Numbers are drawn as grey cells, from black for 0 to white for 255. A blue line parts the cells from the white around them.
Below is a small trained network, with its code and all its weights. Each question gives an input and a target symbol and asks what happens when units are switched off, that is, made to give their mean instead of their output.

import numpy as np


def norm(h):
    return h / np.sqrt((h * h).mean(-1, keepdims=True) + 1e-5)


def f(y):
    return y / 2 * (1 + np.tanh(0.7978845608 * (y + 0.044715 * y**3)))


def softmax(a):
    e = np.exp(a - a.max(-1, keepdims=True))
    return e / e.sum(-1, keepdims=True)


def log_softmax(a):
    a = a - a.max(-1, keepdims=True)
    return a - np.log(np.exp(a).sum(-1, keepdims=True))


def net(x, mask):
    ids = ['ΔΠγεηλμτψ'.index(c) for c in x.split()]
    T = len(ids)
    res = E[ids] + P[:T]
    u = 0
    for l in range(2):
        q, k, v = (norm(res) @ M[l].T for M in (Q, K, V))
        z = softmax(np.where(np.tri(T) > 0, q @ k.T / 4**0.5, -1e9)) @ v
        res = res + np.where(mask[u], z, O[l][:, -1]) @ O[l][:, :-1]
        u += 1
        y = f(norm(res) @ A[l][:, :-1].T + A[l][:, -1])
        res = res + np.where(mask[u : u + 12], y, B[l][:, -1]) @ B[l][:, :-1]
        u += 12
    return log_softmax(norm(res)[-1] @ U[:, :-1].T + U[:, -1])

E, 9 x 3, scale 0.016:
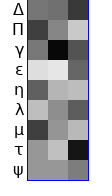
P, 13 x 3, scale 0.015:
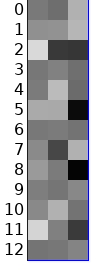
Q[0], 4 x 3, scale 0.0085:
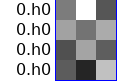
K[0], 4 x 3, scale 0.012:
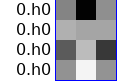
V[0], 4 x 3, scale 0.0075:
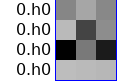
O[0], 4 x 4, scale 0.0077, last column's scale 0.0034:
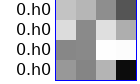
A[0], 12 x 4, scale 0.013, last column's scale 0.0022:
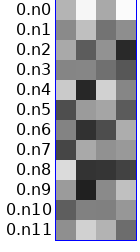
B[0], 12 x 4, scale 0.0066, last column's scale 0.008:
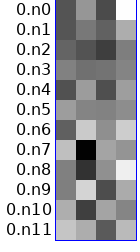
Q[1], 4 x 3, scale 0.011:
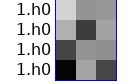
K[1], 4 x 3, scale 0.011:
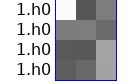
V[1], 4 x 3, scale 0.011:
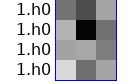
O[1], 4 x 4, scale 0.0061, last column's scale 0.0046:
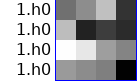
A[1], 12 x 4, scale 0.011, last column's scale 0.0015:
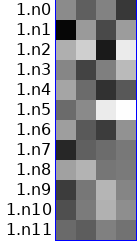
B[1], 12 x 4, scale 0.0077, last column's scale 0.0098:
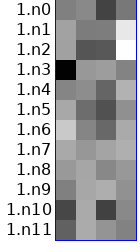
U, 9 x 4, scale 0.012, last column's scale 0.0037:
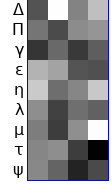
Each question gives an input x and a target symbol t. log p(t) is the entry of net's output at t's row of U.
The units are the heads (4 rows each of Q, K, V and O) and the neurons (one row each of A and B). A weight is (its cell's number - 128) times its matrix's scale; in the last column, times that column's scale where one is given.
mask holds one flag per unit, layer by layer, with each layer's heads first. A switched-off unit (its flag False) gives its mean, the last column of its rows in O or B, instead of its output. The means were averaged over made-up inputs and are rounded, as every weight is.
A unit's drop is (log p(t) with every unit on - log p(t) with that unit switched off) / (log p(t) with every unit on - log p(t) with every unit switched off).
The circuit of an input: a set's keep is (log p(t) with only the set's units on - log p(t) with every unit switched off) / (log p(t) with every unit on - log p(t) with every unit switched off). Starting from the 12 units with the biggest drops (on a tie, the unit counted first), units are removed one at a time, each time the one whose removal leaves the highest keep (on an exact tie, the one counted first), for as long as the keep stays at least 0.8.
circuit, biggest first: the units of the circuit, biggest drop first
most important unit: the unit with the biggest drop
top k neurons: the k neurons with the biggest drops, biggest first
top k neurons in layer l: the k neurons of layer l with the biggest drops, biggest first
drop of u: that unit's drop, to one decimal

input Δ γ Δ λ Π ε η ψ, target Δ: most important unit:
0.n4
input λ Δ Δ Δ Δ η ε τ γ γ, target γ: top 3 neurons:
(0.n11 0.n6 1.n2)
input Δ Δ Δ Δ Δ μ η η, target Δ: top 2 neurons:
(1.n2 0.n4)
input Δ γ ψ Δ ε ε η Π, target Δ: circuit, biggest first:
(0.n8 1.n10)
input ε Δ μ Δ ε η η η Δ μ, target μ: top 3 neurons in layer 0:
(0.n7 0.n9 0.n6)
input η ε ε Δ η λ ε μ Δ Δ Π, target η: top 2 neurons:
(0.n7 0.n11)
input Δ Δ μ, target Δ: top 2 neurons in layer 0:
(0.n8 0.n9)
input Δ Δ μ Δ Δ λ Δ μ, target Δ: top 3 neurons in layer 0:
(0.n8 0.n4 0.n9)
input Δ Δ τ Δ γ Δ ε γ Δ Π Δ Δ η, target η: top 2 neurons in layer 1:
(1.n5 1.n2)
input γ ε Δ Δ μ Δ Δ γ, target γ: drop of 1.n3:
0.1
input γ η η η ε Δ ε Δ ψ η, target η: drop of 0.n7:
0.4
